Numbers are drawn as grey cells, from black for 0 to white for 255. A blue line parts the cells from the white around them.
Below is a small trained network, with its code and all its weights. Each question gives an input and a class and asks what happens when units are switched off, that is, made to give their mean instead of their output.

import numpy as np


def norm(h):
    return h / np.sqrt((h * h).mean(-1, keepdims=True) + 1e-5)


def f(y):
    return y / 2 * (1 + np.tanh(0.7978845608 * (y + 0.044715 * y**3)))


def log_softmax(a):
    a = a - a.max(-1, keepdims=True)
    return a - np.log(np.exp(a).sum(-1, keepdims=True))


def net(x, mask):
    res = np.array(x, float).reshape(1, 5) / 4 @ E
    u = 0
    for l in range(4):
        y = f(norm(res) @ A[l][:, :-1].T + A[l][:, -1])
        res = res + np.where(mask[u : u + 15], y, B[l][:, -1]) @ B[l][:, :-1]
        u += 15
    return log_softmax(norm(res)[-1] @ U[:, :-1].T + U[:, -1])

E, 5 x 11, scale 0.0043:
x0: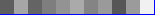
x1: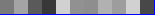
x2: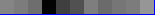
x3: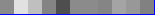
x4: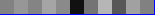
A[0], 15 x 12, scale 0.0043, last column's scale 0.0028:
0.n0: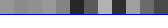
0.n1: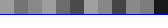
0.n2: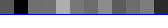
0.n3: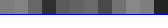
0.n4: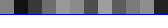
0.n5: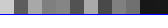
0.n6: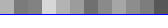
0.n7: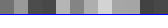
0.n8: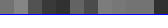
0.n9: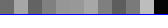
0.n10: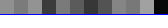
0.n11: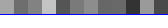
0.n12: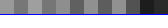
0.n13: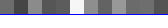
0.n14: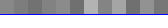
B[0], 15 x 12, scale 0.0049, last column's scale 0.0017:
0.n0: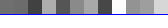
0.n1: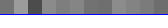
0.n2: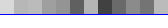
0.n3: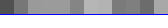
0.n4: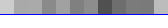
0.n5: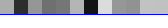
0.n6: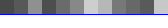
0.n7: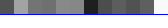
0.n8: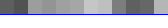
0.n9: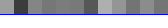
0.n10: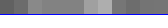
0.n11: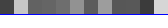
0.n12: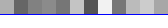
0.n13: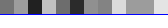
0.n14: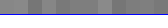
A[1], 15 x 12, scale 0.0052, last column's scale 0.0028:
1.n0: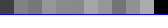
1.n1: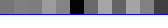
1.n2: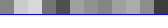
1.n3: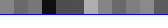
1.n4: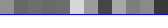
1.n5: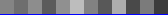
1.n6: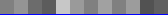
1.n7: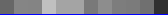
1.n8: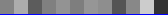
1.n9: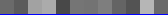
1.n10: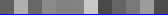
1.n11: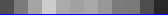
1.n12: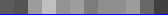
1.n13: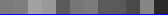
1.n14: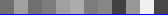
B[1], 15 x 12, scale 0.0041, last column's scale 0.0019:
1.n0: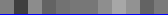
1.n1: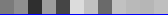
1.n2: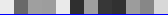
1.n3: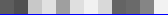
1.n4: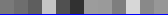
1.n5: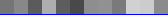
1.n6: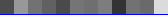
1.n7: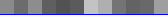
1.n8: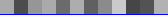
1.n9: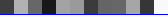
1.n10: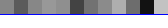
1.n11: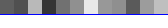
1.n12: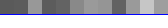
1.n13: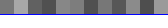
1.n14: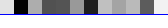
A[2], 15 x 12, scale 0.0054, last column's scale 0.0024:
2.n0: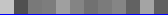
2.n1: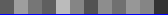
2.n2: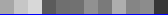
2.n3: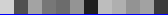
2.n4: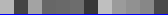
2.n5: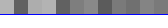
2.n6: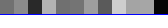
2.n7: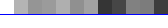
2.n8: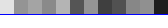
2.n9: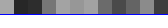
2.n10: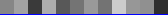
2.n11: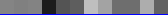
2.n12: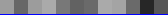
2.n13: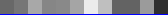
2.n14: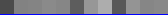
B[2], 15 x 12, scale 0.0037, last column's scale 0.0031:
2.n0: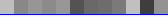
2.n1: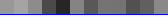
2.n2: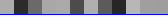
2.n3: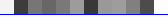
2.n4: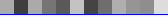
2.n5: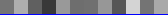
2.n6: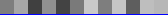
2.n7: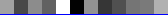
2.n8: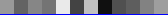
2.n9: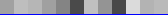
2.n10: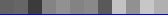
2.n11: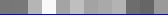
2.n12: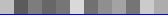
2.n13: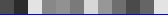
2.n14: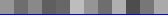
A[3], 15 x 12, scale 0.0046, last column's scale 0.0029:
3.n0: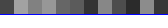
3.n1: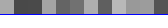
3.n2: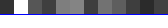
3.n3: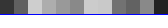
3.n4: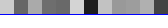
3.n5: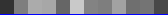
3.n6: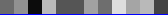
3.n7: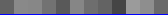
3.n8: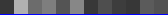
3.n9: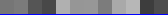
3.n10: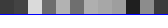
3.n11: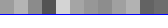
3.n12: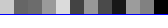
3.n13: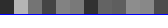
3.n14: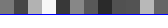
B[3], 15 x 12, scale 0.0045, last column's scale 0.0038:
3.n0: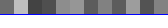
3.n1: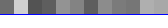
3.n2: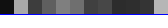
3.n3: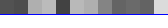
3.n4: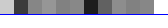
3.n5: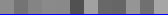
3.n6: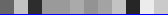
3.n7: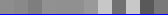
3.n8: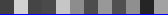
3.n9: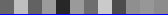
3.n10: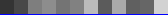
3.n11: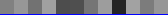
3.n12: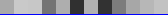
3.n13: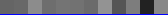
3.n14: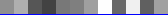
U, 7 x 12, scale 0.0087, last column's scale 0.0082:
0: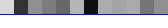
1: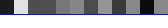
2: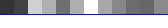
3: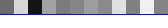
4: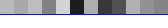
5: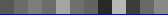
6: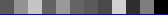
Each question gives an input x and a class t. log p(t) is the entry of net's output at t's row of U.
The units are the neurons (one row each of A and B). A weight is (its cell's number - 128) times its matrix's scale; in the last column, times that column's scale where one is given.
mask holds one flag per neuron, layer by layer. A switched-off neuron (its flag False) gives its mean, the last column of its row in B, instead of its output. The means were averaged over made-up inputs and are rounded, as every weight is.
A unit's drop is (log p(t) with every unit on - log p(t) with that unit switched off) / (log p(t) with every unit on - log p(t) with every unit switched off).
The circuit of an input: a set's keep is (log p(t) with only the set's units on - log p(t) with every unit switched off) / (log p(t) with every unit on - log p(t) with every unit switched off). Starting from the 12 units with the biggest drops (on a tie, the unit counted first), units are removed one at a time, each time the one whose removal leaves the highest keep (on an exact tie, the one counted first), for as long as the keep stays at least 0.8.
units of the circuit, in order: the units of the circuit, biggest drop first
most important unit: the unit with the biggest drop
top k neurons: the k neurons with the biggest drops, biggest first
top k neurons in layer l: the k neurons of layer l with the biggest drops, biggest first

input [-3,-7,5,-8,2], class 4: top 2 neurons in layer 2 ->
(2.n9, 2.n7)
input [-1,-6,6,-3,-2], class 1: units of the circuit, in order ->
(1.n9, 0.n11, 3.n8)
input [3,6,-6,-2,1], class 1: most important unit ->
0.n7
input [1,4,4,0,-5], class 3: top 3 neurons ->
(0.n13, 0.n11, 1.n9)
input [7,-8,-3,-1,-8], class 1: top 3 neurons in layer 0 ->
(0.n11, 0.n0, 0.n12)
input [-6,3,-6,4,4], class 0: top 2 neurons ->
(0.n5, 0.n12)
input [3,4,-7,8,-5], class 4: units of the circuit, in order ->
(1.n2, 2.n7)
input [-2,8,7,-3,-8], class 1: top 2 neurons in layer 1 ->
(1.n6, 1.n1)
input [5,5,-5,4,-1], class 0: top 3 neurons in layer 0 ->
(0.n11, 0.n8, 0.n3)
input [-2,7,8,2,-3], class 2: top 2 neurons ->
(1.n3, 1.n9)
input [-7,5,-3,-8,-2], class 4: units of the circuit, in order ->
(0.n2, 3.n12, 2.n9)
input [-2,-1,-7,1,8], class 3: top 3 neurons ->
(0.n0, 1.n1, 0.n8)
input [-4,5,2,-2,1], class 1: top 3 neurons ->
(0.n7, 1.n14, 1.n6)
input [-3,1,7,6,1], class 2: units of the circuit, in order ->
(1.n3)
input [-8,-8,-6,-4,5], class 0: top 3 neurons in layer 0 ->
(0.n5, 0.n12, 0.n7)
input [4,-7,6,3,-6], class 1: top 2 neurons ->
(0.n0, 1.n9)
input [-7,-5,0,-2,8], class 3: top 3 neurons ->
(1.n1, 0.n0, 1.n14)
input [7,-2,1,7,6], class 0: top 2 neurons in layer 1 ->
(1.n14, 1.n8)
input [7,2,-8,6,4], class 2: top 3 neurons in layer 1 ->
(1.n11, 1.n7, 1.n12)
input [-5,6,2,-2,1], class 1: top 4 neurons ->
(0.n7, 1.n14, 1.n6, 3.n2)
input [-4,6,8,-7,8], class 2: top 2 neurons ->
(1.n3, 0.n13)
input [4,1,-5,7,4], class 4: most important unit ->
1.n2
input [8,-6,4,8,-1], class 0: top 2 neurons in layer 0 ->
(0.n2, 0.n4)
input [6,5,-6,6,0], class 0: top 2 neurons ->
(1.n14, 0.n2)
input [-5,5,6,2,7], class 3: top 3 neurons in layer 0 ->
(0.n0, 0.n6, 0.n7)
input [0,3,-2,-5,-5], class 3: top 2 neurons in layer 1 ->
(1.n2, 1.n4)
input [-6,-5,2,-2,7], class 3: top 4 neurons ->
(1.n1, 0.n0, 1.n14, 0.n1)
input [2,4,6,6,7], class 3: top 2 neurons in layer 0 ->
(0.n0, 0.n6)
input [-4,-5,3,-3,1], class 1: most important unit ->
1.n9
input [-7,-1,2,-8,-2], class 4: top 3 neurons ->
(0.n2, 0.n4, 1.n14)
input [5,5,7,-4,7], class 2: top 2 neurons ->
(1.n3, 0.n13)
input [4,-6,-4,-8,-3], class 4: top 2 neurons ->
(0.n2, 0.n4)
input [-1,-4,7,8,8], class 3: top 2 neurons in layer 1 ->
(1.n1, 1.n11)
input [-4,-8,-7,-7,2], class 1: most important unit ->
0.n11
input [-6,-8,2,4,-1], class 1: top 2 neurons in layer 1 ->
(1.n14, 1.n9)
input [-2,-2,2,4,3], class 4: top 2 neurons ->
(1.n2, 0.n13)
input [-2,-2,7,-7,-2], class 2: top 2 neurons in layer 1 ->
(1.n3, 1.n2)
